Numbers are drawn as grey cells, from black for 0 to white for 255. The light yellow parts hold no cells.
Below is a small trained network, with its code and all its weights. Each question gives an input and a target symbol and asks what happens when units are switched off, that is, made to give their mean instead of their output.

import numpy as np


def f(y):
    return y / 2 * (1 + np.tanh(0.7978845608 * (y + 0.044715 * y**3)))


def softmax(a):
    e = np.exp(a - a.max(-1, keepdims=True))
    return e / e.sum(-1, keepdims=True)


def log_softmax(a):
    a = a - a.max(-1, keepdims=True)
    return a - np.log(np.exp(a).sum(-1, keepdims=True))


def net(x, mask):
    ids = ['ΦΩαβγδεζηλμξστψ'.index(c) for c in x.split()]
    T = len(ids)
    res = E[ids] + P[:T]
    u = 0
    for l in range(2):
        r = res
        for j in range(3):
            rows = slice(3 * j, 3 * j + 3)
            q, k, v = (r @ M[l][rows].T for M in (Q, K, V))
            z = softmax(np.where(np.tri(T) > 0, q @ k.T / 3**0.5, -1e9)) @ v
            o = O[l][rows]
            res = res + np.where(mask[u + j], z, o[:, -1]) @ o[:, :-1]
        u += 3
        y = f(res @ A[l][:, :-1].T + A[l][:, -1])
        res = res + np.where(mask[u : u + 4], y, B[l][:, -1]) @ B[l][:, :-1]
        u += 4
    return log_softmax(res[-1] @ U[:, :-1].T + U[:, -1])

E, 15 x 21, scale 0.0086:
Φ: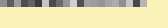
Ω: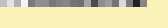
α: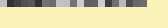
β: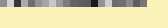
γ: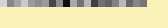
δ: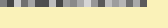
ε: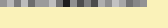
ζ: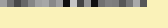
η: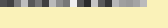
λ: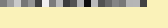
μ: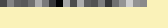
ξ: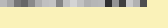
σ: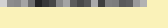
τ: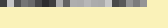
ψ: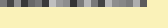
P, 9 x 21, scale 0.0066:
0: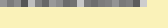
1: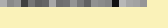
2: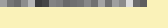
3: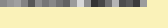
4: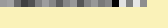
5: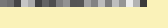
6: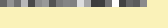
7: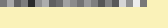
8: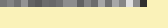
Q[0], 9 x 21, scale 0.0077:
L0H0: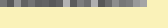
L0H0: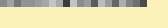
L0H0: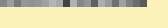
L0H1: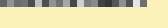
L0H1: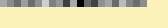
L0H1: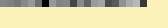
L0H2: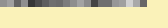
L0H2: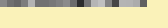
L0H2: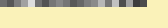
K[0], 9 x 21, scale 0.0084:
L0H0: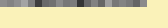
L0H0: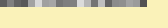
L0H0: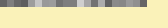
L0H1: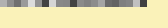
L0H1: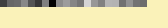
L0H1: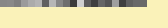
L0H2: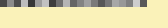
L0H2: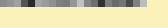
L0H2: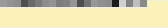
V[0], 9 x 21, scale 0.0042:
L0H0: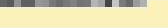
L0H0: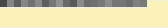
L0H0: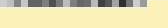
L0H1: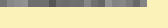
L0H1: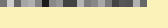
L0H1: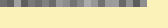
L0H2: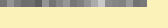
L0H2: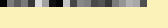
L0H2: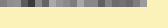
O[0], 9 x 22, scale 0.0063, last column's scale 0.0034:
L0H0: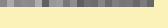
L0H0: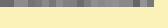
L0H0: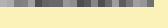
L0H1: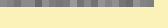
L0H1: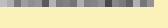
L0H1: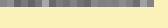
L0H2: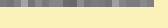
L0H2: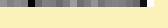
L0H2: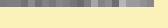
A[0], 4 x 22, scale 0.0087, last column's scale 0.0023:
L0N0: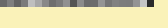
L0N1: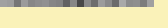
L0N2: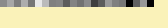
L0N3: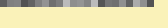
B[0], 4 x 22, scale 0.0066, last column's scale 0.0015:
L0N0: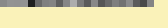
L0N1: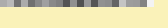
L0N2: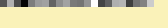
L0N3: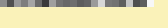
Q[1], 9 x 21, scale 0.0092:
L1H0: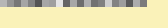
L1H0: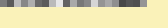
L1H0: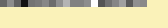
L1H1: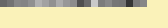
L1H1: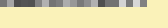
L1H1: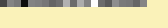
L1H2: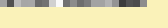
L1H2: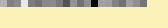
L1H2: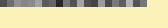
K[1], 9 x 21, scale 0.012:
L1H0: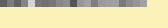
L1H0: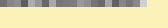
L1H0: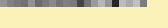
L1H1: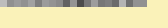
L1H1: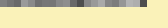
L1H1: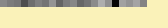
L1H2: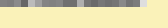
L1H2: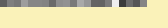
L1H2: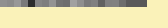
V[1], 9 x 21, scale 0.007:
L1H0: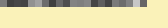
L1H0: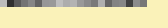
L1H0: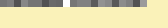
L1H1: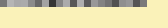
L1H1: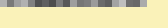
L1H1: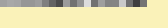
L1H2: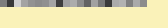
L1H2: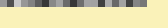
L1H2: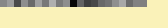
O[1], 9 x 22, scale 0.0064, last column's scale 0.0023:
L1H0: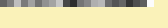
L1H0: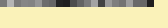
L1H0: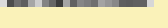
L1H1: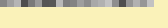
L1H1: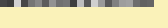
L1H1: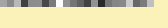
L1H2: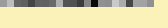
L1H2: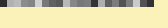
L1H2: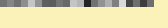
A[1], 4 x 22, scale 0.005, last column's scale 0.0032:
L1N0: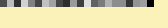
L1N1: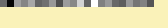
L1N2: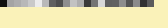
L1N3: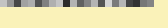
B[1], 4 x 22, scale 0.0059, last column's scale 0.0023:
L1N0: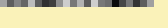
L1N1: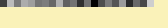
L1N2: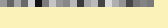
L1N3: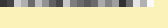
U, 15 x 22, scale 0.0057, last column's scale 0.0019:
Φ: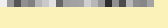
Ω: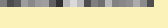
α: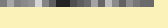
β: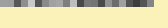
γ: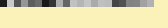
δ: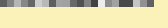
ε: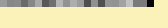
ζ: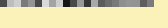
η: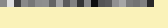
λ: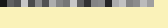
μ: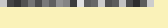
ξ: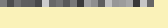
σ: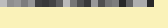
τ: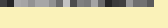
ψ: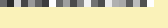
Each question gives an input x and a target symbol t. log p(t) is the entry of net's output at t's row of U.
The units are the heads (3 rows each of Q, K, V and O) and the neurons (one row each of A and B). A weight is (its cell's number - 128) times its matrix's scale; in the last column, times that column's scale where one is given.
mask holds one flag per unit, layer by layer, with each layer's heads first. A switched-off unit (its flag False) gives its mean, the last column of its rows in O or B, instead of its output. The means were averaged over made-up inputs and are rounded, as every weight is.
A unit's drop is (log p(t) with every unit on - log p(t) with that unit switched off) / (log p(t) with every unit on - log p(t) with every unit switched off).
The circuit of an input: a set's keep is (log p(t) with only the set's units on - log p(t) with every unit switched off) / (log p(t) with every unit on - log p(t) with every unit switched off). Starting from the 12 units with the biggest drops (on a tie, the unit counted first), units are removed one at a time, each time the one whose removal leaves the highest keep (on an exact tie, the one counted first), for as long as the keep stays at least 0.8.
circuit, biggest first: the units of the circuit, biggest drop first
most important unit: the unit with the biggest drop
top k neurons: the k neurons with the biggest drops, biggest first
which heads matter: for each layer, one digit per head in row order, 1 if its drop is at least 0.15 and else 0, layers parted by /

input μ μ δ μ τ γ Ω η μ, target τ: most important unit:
L0H2
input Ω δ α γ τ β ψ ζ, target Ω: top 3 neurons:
L0N2, L1N3, L0N1
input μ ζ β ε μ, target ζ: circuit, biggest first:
L1H0, L0H2
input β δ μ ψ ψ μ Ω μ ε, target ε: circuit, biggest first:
L1H1, L1H0, L0N2
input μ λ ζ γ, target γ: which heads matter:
000 / 110
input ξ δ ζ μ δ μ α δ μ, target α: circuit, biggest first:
L1H0, L0H2
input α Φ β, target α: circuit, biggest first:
L1H0, L0N1
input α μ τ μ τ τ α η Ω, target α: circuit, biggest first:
L1H0, L0N1
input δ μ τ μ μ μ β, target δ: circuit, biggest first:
L1N3, L0N2, L1H0, L1H2
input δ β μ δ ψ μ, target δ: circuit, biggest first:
L1H2, L0H2
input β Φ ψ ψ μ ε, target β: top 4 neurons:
L1N2, L0N1, L1N0, L0N2
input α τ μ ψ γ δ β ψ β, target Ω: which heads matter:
000 / 001
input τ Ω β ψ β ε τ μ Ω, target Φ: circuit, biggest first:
L1H2, L0N1, L0H1
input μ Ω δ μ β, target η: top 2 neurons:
L0N1, L0N2
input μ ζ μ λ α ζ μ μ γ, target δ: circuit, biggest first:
L1N3, L1H0, L1H2, L0N1
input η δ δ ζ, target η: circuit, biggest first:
L0N2, L1H2, L1H0
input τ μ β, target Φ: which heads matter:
000 / 001
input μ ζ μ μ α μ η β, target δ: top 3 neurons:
L1N3, L0N2, L0N1
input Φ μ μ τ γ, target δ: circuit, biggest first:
L1N3, L0N2, L1H0, L0N1
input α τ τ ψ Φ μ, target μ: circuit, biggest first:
L0H2, L1H2, L1H0
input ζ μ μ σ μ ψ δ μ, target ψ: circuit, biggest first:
L1N2, L1H2
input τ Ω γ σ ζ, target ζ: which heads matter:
000 / 110
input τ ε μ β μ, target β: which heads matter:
001 / 001
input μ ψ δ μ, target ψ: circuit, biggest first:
L1N2, L1H2, L0H2
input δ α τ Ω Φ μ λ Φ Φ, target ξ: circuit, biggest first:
L0H1, L1H2
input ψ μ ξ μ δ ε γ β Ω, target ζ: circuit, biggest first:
L1H1, L1H0, L0N2
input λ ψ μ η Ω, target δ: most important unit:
L1N3
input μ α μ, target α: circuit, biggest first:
L1H0
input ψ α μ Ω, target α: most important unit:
L0N2
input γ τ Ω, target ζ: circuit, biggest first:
L1H1, L1H0, L0N1
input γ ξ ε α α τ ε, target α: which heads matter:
000 / 100
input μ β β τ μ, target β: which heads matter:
000 / 001
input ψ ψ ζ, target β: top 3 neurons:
L1N2, L0N1, L1N0
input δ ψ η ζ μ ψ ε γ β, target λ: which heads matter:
000 / 111
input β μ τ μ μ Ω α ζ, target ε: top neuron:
L0N2
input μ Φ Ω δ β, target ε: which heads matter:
000 / 110
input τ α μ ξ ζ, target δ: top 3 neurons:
L1N3, L0N1, L0N2
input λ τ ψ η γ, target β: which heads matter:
000 / 011
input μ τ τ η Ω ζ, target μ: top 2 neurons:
L1N0, L0N1
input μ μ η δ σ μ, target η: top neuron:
L1N3
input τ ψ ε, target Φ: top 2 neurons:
L0N1, L1N1
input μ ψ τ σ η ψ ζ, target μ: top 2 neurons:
L1N0, L0N2
